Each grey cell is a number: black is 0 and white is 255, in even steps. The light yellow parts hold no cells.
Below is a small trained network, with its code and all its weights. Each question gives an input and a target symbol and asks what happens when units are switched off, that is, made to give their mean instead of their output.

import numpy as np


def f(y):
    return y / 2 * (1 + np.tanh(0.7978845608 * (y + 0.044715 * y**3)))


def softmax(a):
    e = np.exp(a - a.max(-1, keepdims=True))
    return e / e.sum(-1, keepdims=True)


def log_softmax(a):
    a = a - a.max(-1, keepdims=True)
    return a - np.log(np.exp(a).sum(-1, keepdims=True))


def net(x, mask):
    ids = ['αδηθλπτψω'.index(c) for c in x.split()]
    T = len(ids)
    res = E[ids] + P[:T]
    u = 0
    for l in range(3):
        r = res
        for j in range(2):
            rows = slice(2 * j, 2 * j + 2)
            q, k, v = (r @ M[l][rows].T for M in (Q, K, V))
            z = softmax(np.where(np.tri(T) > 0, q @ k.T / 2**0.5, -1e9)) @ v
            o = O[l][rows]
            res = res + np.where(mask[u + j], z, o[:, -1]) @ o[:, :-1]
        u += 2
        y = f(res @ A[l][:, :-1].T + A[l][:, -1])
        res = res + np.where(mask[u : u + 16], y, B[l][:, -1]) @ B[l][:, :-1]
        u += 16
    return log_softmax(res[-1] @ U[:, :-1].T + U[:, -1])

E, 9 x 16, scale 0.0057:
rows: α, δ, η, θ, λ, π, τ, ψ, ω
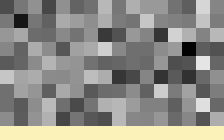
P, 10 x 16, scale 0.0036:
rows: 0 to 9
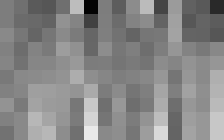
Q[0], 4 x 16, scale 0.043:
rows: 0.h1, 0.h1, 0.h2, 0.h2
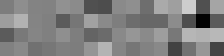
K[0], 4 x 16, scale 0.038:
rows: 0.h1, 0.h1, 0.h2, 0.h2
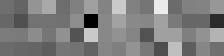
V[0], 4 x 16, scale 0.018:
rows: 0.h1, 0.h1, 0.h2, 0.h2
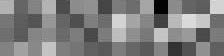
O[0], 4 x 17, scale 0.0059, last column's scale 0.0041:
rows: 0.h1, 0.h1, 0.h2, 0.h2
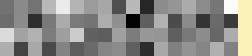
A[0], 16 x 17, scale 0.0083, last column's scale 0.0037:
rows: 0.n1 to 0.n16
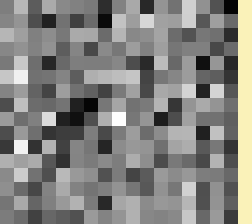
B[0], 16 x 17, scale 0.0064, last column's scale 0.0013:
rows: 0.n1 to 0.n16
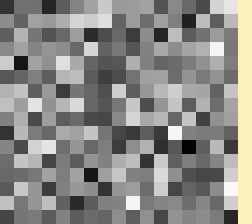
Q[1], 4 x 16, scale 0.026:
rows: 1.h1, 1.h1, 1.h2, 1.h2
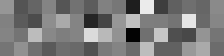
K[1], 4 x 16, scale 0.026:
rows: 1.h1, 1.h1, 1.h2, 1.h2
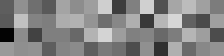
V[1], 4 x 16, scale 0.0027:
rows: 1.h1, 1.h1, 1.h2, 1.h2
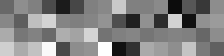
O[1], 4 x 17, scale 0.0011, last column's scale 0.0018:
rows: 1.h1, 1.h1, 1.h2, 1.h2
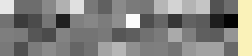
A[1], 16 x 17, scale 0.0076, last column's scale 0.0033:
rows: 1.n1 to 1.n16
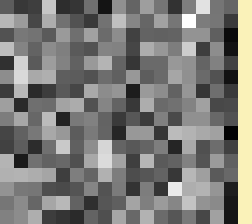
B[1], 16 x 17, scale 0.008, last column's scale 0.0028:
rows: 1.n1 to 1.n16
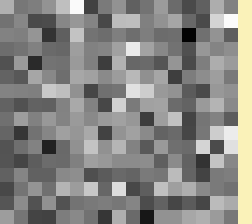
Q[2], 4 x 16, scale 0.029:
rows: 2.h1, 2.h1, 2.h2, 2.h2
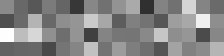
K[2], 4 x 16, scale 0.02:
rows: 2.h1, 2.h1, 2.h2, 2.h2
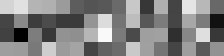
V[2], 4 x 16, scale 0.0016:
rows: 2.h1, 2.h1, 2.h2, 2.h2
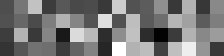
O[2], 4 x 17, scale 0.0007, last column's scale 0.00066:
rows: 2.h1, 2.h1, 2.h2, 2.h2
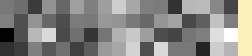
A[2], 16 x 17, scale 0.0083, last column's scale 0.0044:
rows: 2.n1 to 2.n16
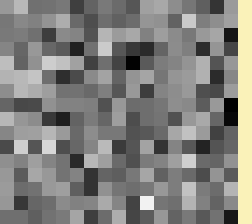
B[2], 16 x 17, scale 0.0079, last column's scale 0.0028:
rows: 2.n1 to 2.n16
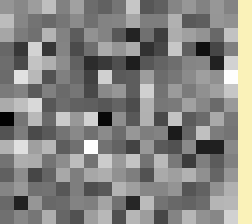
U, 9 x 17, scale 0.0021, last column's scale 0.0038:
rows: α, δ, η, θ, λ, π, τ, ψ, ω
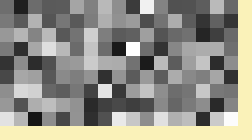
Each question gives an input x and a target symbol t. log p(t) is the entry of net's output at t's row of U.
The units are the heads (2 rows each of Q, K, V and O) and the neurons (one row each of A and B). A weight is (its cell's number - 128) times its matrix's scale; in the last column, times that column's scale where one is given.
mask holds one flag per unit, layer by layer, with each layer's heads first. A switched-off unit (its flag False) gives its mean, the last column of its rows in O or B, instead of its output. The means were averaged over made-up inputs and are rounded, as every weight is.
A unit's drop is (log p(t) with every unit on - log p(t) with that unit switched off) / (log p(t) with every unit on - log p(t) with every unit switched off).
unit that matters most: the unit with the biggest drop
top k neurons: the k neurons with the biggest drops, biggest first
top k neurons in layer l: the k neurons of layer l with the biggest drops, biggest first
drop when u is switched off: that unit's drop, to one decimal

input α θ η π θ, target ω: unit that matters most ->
0.h1
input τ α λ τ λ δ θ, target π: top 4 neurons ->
(2.n9 1.n16 0.n12 0.n3)
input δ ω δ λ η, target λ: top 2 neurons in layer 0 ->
(0.n10 0.n7)
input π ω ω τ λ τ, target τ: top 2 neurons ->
(2.n6 0.n2)
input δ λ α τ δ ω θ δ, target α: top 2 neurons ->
(2.n15 1.n12)
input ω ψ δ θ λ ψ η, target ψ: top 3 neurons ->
(2.n5 0.n2 0.n5)
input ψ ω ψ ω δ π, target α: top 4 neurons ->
(0.n5 2.n15 1.n8 1.n12)
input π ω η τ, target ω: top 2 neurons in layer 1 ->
(1.n11 1.n10)
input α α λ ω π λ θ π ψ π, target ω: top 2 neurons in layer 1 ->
(1.n7 1.n16)
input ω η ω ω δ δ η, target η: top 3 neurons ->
(2.n11 0.n11 1.n11)
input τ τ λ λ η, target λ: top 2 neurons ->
(0.n10 1.n14)
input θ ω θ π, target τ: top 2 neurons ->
(2.n6 0.n12)
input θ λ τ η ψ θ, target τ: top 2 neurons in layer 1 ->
(1.n10 1.n2)
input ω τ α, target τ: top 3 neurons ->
(0.n2 2.n6 0.n8)
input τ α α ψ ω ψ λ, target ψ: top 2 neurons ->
(2.n5 1.n1)
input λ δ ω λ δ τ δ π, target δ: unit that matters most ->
2.n4
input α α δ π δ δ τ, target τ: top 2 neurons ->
(0.n2 2.n6)
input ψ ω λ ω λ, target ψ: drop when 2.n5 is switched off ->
0.8
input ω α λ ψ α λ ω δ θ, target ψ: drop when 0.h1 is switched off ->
0.2
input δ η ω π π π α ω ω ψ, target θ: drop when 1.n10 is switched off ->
0.3
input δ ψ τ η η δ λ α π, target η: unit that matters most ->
2.n11
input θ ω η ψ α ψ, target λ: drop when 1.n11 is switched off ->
0.6
